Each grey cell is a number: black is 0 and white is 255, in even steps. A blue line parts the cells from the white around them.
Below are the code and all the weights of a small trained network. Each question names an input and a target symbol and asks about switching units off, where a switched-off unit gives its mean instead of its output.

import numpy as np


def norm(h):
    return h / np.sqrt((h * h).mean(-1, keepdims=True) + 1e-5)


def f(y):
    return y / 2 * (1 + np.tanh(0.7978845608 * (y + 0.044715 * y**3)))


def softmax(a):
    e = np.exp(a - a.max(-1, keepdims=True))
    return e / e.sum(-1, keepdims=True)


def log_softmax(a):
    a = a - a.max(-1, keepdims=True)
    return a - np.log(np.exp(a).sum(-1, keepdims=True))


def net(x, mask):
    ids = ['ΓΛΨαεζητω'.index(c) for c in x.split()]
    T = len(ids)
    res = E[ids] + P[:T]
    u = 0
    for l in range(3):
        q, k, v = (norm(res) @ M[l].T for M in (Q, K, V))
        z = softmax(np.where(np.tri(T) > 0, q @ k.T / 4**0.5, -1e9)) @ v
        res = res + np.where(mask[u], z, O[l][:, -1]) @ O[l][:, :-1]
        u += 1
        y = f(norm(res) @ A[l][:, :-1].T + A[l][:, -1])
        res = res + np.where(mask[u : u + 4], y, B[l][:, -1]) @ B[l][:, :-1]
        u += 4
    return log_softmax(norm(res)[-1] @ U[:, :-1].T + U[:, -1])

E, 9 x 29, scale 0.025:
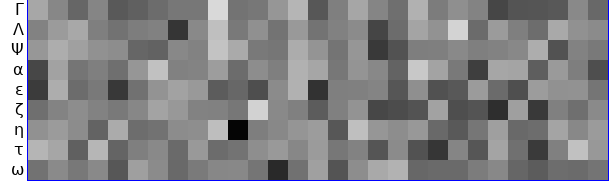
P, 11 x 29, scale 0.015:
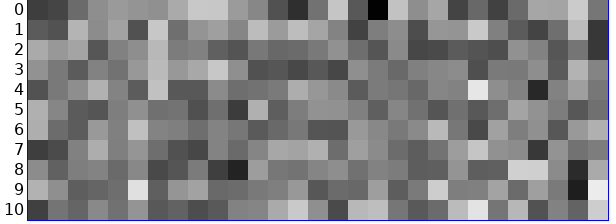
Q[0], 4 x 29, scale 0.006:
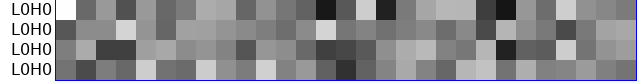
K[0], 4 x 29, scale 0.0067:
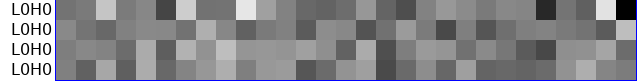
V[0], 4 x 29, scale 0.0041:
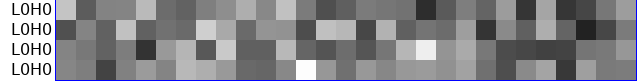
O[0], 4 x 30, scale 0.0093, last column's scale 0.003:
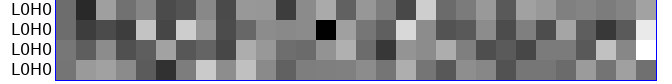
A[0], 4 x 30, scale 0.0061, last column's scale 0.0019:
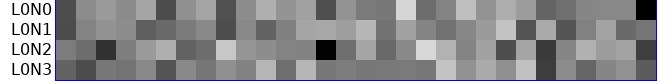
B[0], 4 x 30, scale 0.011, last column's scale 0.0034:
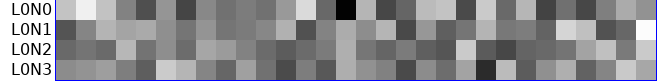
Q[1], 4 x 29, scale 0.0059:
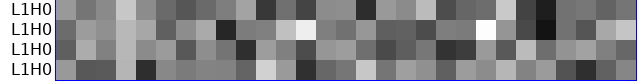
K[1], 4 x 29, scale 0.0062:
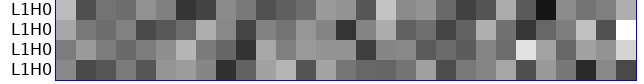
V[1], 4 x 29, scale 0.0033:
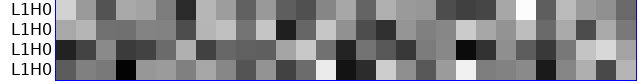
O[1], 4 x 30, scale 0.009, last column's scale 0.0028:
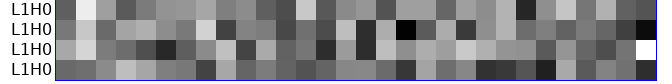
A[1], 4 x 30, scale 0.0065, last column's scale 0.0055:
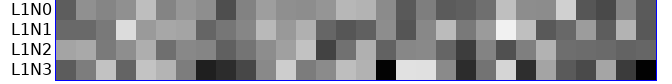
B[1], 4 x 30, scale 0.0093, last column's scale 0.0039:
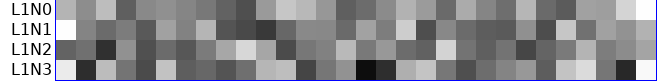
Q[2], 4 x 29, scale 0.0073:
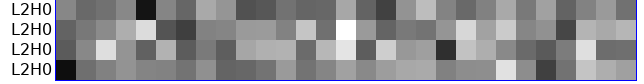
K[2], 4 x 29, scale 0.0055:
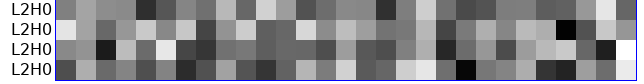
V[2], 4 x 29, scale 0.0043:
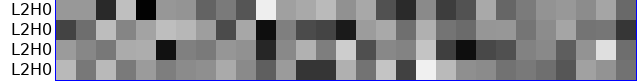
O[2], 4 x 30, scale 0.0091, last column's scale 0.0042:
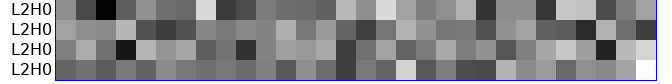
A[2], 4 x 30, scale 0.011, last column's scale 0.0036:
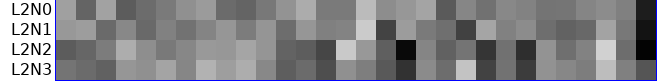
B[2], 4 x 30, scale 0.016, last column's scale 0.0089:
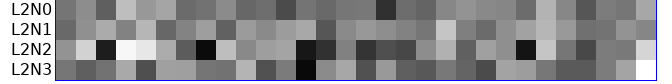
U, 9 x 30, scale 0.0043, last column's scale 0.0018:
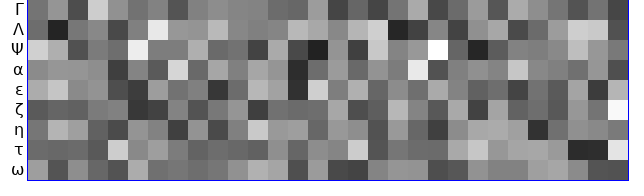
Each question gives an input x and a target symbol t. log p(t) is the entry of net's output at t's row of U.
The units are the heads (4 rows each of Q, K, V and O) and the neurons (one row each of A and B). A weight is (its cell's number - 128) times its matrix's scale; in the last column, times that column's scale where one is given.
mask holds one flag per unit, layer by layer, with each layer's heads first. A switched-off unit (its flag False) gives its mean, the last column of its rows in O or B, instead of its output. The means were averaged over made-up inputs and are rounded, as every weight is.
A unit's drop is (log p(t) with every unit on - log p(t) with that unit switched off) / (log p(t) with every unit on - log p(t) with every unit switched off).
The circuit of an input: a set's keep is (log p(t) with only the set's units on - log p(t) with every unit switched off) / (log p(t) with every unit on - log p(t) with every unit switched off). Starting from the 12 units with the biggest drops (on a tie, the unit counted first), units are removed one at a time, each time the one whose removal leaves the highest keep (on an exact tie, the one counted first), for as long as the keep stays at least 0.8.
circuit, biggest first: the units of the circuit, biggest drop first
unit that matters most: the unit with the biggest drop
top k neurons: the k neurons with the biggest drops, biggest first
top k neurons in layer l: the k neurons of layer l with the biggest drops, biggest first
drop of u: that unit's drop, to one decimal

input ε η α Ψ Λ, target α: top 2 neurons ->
(L0N0; L2N1)
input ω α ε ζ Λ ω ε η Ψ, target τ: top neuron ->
(L2N2)
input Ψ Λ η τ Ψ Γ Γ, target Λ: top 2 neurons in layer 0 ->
(L0N3; L0N0)
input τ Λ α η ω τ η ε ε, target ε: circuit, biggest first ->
(L2H0; L2N3; L2N2)
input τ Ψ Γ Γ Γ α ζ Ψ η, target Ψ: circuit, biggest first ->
(L1H0; L2N3)
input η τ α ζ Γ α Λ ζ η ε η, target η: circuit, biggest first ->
(L2H0; L2N2)
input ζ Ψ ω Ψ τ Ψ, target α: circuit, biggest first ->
(L1H0; L2N2)
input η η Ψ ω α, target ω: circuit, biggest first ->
(L0H0; L1N3)
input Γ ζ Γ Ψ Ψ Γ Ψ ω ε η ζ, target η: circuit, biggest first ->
(L2H0; L2N2; L1N3)
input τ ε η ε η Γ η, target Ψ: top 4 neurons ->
(L1N3; L1N1; L0N0; L2N3)
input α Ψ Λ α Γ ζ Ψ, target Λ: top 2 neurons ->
(L1N0; L2N2)
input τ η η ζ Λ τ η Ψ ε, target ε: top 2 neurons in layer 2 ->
(L2N3; L2N2)
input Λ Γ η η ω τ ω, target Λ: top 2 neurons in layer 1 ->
(L1N0; L1N1)
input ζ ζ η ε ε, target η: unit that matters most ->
L0N1
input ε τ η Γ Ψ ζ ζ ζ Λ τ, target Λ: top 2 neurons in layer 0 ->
(L0N2; L0N1)
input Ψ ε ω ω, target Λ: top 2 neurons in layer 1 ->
(L1N2; L1N3)
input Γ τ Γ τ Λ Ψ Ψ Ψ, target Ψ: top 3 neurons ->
(L1N0; L1N1; L2N0)
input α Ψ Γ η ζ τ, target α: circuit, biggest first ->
(L1H0; L2N1)
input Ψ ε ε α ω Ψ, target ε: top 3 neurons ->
(L2N3; L2N2; L1N3)
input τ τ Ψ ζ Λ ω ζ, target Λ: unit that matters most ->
L1H0
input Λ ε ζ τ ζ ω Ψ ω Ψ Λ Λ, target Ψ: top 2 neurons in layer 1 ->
(L1N1; L1N0)
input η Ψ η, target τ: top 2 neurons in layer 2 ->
(L2N2; L2N3)
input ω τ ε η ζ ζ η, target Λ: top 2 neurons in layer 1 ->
(L1N0; L1N1)
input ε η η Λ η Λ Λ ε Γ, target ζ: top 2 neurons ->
(L2N3; L2N2)
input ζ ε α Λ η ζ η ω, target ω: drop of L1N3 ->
0.4
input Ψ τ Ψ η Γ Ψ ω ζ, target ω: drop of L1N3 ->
0.3
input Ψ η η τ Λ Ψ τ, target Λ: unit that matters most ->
L2H0
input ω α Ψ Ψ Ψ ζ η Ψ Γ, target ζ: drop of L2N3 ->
0.2
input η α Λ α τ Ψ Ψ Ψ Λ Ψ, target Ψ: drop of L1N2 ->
0.0
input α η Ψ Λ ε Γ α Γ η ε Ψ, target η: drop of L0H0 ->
0.1
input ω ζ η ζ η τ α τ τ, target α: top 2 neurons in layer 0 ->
(L0N1; L0N2)
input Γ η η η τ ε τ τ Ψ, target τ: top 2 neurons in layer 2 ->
(L2N2; L2N3)
